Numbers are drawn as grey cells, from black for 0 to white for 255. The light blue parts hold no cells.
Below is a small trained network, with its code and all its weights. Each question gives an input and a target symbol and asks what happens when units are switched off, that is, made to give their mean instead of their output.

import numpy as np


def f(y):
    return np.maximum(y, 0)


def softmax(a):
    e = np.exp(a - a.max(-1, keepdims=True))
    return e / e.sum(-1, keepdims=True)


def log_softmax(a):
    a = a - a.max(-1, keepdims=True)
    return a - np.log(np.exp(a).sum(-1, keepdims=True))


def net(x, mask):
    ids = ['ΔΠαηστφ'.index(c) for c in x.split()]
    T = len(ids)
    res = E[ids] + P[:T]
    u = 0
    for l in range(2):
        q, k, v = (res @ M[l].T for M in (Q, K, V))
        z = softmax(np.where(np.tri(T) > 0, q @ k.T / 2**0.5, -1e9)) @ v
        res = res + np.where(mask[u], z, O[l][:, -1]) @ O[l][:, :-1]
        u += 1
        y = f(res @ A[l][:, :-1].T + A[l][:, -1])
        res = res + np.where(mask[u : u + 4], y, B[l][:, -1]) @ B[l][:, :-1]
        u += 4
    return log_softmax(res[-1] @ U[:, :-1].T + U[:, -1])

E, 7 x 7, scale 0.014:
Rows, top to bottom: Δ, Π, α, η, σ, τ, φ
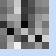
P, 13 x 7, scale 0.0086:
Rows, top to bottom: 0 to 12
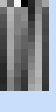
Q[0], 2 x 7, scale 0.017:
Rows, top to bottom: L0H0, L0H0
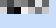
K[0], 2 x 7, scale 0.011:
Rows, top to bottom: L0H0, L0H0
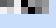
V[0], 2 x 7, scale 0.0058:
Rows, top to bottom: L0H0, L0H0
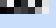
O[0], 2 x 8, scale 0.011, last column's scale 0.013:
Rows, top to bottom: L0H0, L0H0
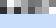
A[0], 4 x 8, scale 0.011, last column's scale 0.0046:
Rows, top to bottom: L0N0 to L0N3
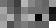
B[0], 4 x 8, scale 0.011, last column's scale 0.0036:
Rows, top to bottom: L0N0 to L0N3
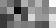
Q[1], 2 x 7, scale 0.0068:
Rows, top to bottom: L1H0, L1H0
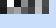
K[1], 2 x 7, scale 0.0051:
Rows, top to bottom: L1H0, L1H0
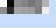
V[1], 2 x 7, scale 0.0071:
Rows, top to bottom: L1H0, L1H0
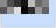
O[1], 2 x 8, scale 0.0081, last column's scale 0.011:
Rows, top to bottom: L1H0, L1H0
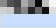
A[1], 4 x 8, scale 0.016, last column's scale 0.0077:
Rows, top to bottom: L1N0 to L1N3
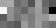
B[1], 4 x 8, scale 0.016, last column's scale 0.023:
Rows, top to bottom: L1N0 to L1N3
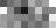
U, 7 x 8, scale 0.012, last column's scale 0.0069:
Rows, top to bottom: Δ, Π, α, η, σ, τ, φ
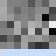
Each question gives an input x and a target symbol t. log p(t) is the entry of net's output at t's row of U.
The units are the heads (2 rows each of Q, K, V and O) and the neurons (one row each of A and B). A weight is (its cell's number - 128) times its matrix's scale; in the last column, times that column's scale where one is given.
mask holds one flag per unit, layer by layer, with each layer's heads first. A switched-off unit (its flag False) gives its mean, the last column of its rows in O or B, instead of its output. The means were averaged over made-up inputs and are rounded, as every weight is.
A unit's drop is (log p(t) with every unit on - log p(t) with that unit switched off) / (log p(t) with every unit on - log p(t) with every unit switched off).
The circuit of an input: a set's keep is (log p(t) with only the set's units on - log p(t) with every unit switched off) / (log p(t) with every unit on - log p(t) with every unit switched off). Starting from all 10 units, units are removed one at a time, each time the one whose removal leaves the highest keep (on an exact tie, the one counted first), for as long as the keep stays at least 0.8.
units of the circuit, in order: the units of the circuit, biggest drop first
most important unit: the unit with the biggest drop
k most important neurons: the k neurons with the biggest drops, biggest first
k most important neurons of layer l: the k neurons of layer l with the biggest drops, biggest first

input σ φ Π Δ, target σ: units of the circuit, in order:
L1N3; L1H0; L0H0; L0N1
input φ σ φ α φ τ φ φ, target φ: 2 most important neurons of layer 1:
L1N0; L1N3
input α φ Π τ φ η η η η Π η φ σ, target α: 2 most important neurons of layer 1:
L1N0; L1N3
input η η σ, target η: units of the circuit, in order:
L1H0; L1N3
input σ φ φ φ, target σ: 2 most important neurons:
L1N3; L0N0
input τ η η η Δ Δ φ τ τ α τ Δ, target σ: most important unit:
L0H0
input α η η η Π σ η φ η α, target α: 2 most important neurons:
L1N0; L0N0
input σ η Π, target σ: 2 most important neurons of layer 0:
L0N0; L0N1
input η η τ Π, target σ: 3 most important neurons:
L1N0; L1N2; L0N0
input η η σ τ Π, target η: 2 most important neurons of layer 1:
L1N3; L1N2
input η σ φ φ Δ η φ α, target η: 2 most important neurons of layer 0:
L0N0; L0N3
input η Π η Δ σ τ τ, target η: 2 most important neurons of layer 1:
L1N3; L1N2
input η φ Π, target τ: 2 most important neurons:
L1N0; L1N2
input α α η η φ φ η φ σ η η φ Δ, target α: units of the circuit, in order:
L1N0
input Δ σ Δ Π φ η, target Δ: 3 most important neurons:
L1N0; L0N0; L0N3
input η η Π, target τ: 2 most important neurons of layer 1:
L1N0; L1N3
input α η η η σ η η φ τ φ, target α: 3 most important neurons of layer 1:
L1N0; L1N2; L1N3
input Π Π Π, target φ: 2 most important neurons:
L0N3; L1N2
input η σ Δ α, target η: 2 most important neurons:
L0N0; L1N3
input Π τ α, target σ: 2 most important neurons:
L1N0; L1N2
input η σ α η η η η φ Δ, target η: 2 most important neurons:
L0N0; L1N2
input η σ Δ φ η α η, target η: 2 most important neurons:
L0N0; L1N2
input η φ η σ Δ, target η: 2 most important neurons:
L0N0; L1N3
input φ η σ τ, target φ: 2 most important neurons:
L0N3; L1N0
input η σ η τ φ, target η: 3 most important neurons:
L0N0; L1N3; L1N2
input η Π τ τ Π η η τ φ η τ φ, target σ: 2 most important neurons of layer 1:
L1N0; L1N2
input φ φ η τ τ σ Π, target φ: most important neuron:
L1N0
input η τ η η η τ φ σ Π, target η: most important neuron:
L0N0
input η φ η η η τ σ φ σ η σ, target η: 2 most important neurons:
L1N3; L0N0
